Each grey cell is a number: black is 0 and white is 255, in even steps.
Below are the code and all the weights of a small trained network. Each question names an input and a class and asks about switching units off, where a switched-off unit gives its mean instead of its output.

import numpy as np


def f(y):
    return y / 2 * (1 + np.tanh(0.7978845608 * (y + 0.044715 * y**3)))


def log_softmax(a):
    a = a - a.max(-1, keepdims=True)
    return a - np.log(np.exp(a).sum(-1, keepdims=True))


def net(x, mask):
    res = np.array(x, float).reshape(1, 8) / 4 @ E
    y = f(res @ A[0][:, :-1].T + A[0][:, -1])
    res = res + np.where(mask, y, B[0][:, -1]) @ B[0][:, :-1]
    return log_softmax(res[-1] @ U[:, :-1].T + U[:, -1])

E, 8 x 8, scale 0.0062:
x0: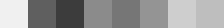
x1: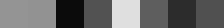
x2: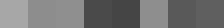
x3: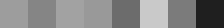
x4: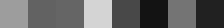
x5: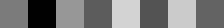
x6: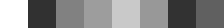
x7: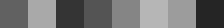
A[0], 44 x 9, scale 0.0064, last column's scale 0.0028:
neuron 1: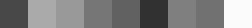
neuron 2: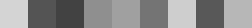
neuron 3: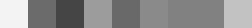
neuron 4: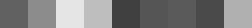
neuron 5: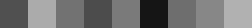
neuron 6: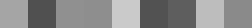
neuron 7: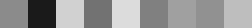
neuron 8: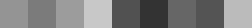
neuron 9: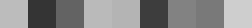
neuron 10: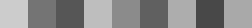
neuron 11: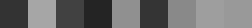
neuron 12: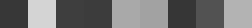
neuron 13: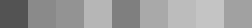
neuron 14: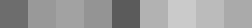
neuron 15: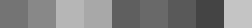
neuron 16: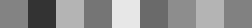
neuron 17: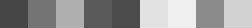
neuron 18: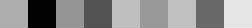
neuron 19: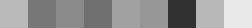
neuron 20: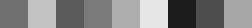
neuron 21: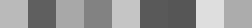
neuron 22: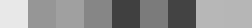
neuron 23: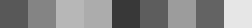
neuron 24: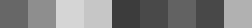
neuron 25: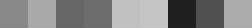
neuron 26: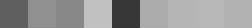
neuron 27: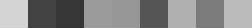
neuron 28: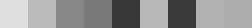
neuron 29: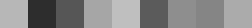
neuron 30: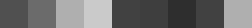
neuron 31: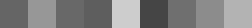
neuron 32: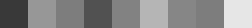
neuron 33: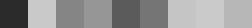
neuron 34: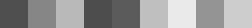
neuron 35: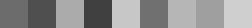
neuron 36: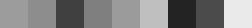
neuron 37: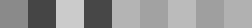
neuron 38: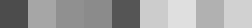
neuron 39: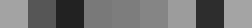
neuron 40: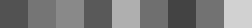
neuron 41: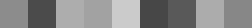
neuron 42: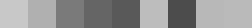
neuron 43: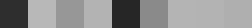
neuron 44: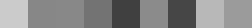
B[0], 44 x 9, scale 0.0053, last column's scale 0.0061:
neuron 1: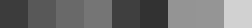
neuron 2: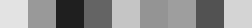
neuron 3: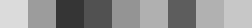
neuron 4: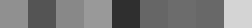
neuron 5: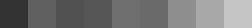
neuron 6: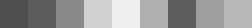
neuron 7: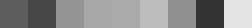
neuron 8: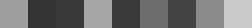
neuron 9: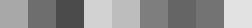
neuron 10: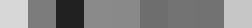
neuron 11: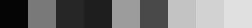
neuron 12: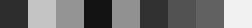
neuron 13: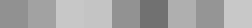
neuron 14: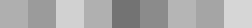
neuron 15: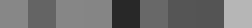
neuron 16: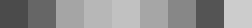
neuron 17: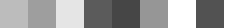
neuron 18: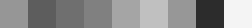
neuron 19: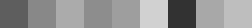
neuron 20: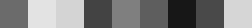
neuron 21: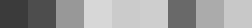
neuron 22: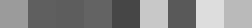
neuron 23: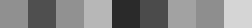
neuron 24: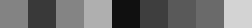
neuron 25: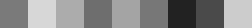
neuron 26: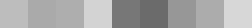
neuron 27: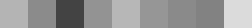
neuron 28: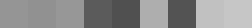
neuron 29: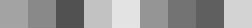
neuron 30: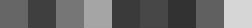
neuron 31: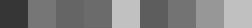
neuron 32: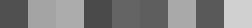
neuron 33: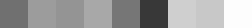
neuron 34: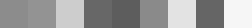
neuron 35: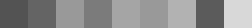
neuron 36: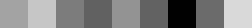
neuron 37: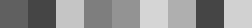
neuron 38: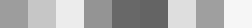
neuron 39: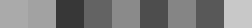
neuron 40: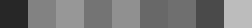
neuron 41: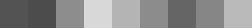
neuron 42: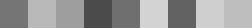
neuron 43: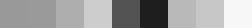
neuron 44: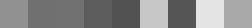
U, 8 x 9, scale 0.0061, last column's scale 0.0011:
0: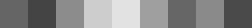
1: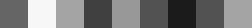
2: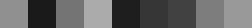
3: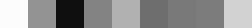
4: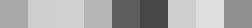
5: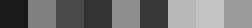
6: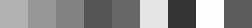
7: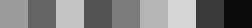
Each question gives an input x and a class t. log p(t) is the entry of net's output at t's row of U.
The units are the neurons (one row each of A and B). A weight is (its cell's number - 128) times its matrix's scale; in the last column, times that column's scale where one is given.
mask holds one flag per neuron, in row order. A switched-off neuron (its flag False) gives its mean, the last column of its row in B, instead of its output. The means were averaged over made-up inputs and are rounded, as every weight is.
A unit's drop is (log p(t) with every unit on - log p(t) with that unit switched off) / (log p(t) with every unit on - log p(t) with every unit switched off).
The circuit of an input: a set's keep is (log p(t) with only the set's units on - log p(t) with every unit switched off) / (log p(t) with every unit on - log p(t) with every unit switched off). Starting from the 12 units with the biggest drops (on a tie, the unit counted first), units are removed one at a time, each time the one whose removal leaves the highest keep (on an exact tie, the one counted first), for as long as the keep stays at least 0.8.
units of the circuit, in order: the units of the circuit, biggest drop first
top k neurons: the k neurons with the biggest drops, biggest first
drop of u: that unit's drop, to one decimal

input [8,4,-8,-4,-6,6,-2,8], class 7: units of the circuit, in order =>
neuron 37; neuron 18
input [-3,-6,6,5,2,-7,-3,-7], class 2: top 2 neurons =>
neuron 24; neuron 30
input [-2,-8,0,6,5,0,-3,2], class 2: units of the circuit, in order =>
neuron 24
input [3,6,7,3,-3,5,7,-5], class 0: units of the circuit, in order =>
neuron 21; neuron 6
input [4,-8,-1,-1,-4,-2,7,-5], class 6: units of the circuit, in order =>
neuron 22; neuron 44
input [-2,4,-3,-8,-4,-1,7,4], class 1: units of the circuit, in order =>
neuron 20; neuron 25
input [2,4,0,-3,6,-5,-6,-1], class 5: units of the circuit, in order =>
neuron 11; neuron 5
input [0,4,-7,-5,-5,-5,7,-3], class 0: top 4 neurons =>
neuron 21; neuron 6; neuron 41; neuron 16
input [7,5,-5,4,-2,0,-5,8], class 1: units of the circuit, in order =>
neuron 12; neuron 20; neuron 36
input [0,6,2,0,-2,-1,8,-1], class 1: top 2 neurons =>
neuron 20; neuron 25
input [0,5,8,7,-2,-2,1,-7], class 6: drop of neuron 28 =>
0.1
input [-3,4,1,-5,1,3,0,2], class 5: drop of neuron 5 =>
0.1
